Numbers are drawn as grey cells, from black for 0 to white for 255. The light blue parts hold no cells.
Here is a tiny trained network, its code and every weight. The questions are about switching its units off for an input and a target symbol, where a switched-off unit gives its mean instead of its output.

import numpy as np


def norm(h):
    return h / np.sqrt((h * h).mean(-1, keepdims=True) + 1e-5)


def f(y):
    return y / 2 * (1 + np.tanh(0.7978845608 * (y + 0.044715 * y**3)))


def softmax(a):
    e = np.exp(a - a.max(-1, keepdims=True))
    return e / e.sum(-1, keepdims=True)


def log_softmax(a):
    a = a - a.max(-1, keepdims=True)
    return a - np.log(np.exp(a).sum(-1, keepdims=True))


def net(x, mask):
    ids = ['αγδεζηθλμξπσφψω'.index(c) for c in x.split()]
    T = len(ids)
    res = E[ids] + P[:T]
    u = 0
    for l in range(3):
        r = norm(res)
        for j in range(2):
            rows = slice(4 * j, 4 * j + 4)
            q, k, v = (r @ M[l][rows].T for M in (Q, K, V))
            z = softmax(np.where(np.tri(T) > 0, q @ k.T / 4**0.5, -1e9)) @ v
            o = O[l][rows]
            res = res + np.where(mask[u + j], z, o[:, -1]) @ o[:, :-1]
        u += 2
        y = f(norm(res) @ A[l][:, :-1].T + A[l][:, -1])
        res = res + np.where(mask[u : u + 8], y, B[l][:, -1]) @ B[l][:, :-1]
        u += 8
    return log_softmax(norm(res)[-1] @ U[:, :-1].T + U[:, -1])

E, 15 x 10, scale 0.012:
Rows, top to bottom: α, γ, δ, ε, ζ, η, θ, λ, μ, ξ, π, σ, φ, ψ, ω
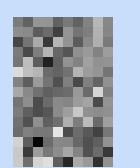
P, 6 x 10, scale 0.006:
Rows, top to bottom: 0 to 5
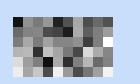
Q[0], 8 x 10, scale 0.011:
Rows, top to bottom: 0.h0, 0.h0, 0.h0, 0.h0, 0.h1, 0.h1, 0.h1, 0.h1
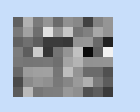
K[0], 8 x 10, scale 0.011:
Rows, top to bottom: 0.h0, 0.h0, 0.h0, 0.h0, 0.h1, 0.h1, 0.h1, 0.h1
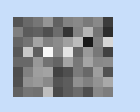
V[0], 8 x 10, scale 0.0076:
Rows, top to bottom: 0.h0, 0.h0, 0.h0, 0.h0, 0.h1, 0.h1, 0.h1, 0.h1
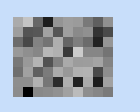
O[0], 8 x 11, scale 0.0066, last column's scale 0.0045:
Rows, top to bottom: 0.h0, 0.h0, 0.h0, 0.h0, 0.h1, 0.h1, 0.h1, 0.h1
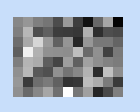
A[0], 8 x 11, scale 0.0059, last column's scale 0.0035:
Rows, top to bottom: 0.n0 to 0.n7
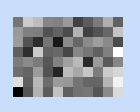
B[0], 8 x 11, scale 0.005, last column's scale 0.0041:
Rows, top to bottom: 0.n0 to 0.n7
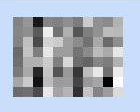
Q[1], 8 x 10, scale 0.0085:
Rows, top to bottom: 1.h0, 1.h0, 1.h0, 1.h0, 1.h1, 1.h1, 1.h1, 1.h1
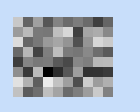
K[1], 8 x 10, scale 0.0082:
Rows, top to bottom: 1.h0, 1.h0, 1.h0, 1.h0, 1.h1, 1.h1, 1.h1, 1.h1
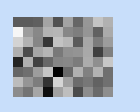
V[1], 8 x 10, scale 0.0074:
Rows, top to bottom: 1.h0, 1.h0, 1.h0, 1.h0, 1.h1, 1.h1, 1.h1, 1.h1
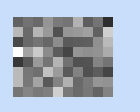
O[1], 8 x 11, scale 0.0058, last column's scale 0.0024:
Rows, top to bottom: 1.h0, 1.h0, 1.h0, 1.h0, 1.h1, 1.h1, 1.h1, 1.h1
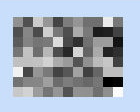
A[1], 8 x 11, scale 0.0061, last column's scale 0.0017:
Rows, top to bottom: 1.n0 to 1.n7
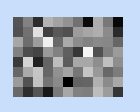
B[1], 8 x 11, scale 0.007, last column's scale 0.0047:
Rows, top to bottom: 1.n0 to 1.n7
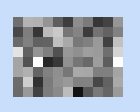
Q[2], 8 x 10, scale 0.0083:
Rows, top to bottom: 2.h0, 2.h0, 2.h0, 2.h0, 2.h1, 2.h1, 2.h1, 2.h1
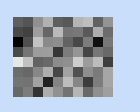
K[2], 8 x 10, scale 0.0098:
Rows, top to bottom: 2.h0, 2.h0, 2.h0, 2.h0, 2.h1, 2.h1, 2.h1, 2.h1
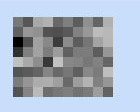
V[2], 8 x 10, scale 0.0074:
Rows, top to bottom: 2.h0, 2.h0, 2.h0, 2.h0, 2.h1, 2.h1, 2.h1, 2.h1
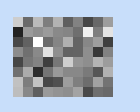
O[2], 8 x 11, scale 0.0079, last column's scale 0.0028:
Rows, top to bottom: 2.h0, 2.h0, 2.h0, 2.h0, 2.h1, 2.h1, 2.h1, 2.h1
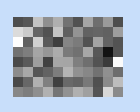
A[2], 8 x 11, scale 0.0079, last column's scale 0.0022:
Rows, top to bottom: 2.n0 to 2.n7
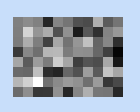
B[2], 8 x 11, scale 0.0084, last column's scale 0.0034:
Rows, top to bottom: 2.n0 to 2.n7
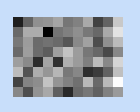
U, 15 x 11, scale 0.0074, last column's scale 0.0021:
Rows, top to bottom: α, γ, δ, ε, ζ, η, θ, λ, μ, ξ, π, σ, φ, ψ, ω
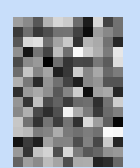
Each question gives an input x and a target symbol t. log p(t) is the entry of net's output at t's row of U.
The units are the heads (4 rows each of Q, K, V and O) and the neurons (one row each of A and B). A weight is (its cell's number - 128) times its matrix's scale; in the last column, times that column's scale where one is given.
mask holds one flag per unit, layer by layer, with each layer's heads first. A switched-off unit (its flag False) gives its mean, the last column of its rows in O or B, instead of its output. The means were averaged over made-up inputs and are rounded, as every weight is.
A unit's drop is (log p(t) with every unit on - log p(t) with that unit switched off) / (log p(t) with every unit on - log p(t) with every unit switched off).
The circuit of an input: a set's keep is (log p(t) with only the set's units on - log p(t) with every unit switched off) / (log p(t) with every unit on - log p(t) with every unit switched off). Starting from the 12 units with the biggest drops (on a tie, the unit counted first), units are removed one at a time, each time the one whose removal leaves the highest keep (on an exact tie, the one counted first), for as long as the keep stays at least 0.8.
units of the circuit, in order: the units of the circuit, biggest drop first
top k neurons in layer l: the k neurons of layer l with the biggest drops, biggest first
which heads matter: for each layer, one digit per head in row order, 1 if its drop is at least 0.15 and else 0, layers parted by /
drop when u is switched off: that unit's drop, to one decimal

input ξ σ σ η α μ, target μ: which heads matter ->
01 / 00 / 00
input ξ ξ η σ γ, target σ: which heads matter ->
00 / 01 / 01
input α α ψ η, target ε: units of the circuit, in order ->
(0.h0)
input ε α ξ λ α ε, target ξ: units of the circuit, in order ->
(0.h1 1.h1)
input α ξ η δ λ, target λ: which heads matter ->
10 / 00 / 00
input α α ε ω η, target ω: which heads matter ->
00 / 00 / 10
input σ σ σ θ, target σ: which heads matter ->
01 / 01 / 00
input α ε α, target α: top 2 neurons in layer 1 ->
(1.n4 1.n7)
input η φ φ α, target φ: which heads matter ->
00 / 00 / 10
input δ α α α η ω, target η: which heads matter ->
01 / 10 / 00
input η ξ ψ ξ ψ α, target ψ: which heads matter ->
00 / 11 / 11
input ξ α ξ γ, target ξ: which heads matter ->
01 / 00 / 00
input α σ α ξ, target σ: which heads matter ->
10 / 01 / 10
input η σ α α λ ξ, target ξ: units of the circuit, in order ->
(0.h1)
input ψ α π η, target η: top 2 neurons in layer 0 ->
(0.n7 0.n0)
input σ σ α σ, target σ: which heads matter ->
01 / 01 / 00
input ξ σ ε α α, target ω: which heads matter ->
10 / 00 / 00
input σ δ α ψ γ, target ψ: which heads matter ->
00 / 01 / 10
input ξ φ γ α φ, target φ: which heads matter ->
00 / 00 / 10
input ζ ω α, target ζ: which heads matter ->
01 / 00 / 00
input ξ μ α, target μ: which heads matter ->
00 / 00 / 00
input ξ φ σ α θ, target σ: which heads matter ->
01 / 11 / 01
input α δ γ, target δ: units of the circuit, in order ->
(1.h1)
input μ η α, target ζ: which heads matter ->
10 / 00 / 00
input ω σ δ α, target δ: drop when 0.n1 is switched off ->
0.1
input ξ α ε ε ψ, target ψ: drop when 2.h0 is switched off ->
0.2
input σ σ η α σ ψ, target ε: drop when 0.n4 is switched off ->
-0.1
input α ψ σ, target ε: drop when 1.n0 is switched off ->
0.0
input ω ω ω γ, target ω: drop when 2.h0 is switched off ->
0.5
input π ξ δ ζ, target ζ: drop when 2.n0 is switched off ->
0.1
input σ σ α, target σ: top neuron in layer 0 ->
(0.n5)
